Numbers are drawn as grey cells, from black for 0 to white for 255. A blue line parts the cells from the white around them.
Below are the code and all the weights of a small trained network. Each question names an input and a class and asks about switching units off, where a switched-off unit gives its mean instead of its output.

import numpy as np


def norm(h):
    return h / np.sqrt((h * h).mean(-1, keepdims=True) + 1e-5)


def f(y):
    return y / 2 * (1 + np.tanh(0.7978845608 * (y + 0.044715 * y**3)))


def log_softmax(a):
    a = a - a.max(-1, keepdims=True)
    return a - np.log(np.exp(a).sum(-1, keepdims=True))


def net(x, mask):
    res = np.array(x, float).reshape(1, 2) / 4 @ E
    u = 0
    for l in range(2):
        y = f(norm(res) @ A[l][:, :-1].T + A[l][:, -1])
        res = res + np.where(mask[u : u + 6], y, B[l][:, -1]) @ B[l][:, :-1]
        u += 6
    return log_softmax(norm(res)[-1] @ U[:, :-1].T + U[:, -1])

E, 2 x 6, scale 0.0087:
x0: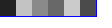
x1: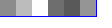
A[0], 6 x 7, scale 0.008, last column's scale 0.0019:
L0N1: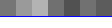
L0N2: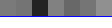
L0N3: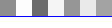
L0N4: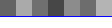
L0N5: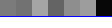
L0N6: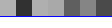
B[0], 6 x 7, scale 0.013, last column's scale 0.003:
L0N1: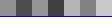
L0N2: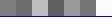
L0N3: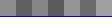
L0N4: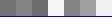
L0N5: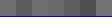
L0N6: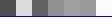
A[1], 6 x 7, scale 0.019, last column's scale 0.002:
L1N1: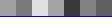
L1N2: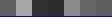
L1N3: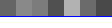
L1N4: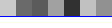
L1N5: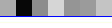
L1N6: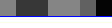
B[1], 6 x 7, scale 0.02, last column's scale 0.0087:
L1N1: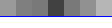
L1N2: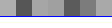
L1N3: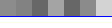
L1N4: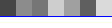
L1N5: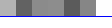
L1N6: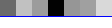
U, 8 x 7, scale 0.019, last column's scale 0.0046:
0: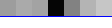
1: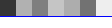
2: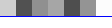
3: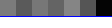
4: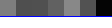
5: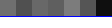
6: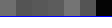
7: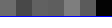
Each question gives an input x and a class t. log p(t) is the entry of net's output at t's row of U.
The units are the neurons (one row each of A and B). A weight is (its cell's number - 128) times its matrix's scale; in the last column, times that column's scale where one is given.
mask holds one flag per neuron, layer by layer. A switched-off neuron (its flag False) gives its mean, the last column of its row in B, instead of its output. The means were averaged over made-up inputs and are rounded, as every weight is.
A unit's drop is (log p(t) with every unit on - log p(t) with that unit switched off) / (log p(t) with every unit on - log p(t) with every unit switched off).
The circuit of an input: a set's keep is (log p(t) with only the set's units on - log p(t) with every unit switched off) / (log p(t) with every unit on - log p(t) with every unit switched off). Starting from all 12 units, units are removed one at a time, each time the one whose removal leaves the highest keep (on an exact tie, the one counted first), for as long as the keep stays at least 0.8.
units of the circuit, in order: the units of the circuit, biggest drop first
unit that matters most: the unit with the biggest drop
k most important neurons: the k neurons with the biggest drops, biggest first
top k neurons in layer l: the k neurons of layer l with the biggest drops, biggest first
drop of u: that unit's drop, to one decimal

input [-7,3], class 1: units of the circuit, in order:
[L1N4]
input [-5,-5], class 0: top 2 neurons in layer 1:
[L1N6 L1N5]
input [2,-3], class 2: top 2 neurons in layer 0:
[L0N2 L0N6]
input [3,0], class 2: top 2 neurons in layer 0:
[L0N6 L0N4]
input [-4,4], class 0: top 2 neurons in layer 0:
[L0N4 L0N1]
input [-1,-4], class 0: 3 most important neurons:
[L1N6 L0N6 L0N4]
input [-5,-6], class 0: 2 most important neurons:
[L1N6 L0N2]
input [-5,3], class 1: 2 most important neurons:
[L0N2 L1N4]
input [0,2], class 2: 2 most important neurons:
[L1N6 L0N1]
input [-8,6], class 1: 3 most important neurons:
[L1N4 L0N6 L0N2]
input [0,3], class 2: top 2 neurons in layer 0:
[L0N1 L0N3]
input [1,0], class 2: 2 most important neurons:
[L1N5 L0N6]
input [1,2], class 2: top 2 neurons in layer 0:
[L0N1 L0N6]
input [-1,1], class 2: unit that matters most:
L1N2
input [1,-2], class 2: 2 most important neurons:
[L0N6 L0N2]
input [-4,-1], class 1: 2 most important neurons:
[L0N1 L1N5]
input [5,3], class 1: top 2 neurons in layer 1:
[L1N5 L1N6]
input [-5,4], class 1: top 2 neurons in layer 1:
[L1N4 L1N6]
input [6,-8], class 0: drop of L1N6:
1.8
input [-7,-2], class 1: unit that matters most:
L1N4
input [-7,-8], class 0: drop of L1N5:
0.1
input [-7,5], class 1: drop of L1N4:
1.3
